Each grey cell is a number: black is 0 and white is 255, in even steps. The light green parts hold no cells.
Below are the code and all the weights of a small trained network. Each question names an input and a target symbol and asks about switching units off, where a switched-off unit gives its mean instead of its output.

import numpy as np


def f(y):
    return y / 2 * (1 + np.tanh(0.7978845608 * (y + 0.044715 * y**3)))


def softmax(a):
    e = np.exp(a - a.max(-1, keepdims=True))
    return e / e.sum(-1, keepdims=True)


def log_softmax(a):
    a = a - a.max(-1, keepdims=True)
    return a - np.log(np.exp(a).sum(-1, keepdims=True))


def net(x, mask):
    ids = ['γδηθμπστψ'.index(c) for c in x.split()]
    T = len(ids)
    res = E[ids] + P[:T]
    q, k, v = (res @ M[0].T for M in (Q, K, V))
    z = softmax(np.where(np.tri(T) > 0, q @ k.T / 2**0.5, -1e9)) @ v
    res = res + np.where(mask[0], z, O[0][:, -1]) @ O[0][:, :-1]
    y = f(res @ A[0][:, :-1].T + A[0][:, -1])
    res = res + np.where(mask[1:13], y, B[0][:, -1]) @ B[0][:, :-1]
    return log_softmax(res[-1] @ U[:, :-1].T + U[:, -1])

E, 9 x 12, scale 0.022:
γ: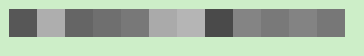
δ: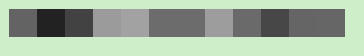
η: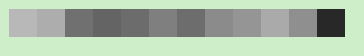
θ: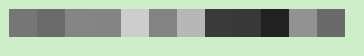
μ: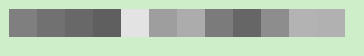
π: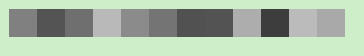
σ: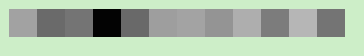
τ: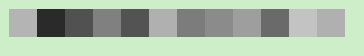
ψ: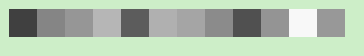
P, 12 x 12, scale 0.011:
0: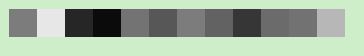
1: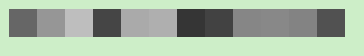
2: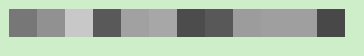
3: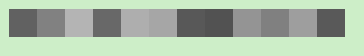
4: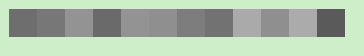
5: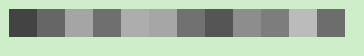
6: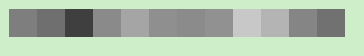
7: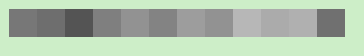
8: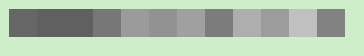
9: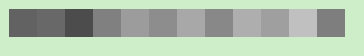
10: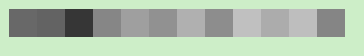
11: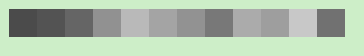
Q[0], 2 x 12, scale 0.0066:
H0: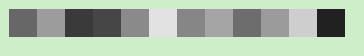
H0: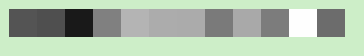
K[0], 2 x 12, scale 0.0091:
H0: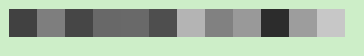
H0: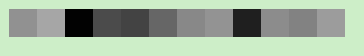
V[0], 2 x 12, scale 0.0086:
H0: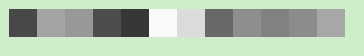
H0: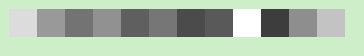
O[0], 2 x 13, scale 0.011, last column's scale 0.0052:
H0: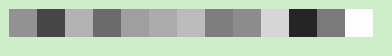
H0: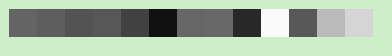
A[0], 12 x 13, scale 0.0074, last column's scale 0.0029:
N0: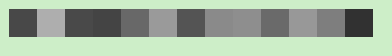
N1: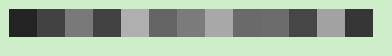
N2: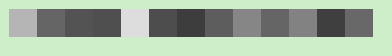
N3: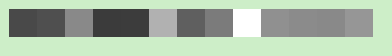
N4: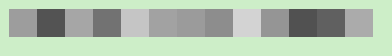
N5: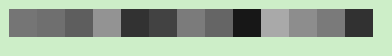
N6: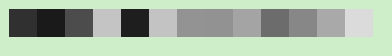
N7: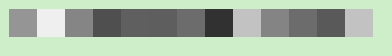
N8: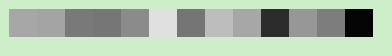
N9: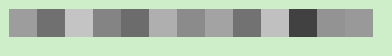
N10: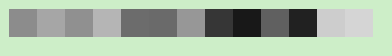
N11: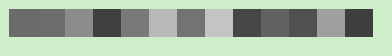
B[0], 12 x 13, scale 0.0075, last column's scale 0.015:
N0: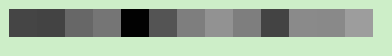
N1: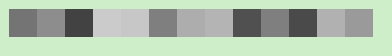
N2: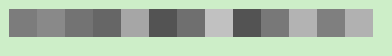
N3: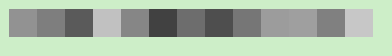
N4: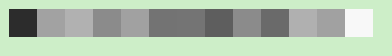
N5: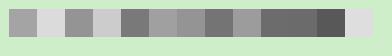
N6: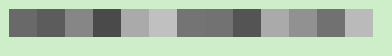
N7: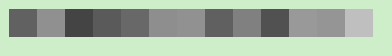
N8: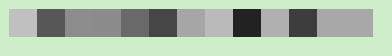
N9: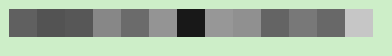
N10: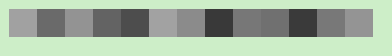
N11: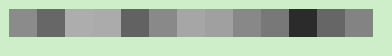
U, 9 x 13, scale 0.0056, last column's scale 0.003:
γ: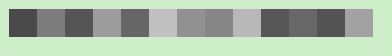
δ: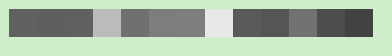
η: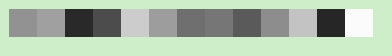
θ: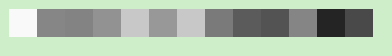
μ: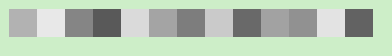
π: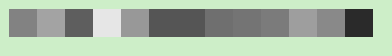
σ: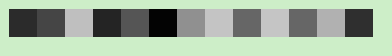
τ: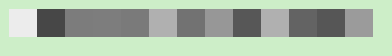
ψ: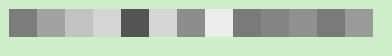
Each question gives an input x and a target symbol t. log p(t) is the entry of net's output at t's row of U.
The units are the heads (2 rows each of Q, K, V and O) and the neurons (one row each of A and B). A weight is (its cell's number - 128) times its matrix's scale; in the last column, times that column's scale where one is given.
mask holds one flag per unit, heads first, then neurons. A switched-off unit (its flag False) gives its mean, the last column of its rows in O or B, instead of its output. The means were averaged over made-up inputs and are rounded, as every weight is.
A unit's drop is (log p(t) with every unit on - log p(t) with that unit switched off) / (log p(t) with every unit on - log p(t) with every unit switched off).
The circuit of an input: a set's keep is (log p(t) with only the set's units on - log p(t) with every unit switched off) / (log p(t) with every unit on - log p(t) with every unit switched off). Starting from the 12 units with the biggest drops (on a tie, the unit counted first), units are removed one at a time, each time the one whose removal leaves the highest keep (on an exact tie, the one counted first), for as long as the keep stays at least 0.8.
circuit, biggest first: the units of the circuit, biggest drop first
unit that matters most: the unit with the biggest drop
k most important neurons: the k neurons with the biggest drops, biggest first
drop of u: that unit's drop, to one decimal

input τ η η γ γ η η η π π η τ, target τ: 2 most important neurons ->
N4, N6
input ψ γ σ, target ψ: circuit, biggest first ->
H0, N4
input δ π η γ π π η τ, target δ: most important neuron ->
N8
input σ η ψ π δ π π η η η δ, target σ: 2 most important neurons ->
N5, N4
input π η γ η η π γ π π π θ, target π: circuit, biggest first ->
H0, N5
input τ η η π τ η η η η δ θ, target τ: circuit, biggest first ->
H0, N10, N4
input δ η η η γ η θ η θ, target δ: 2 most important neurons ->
N8, N0
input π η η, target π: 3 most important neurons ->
N5, N6, N0
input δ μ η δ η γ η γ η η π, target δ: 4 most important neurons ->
N8, N0, N4, N5
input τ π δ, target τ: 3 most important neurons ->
N4, N10, N5
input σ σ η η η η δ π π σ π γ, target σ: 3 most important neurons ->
N5, N4, N7
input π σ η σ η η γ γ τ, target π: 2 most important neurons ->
N5, N1
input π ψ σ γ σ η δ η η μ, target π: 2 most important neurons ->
N5, N6
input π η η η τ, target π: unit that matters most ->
N5
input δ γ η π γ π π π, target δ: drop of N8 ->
0.6
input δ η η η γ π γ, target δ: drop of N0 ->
0.5
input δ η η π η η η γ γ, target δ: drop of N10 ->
0.0
